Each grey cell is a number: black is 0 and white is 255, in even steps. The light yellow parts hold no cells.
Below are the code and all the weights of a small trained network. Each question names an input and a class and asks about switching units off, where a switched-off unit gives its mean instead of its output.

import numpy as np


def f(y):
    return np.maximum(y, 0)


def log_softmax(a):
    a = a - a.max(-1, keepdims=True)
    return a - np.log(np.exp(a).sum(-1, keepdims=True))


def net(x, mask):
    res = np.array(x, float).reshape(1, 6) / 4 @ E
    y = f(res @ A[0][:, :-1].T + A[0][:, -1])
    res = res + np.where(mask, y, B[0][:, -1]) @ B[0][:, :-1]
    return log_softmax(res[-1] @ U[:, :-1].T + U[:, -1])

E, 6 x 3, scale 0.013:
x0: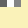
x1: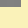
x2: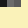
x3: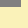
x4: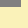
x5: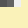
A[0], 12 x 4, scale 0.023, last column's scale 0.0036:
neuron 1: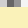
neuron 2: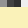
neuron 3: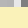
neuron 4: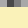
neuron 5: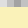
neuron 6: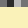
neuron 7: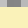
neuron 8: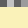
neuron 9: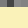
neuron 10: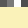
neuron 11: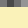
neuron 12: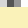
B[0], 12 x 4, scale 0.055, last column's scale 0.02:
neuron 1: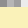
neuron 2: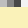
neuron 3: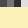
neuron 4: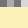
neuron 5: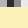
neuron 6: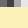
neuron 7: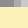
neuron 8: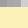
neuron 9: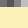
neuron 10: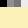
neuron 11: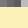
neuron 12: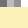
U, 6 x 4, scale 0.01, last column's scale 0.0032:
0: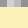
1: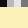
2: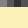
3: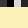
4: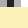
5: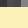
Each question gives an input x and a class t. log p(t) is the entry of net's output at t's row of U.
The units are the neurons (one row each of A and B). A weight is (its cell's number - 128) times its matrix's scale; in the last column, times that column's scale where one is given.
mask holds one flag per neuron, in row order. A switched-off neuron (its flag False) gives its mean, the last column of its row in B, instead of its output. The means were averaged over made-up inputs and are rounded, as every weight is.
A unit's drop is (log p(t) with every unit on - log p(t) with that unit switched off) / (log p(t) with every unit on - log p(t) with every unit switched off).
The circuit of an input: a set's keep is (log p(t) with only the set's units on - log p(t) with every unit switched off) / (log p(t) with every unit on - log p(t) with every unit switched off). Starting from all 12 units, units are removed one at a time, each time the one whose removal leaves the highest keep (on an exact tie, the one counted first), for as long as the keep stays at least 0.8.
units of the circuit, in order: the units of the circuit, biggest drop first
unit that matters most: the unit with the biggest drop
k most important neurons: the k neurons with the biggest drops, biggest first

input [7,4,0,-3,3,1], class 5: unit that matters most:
neuron 12
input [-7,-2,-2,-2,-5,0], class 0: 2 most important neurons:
(neuron 10; neuron 2)
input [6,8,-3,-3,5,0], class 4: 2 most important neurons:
(neuron 5; neuron 10)
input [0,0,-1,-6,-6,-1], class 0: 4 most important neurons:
(neuron 10; neuron 6; neuron 3; neuron 5)
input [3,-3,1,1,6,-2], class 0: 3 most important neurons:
(neuron 10; neuron 6; neuron 5)
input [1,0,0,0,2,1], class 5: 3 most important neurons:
(neuron 12; neuron 1; neuron 6)
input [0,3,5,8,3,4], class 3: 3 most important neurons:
(neuron 12; neuron 1; neuron 4)
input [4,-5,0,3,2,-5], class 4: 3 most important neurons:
(neuron 12; neuron 1; neuron 4)
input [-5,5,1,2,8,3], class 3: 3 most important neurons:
(neuron 6; neuron 9; neuron 8)
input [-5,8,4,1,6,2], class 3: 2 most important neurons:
(neuron 6; neuron 3)
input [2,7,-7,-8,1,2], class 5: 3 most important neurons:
(neuron 3; neuron 5; neuron 6)
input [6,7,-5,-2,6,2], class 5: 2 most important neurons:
(neuron 3; neuron 6)
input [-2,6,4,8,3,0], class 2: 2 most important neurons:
(neuron 10; neuron 5)
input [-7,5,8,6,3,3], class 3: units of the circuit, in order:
(neuron 6)
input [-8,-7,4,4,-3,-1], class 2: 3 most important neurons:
(neuron 2; neuron 10; neuron 5)
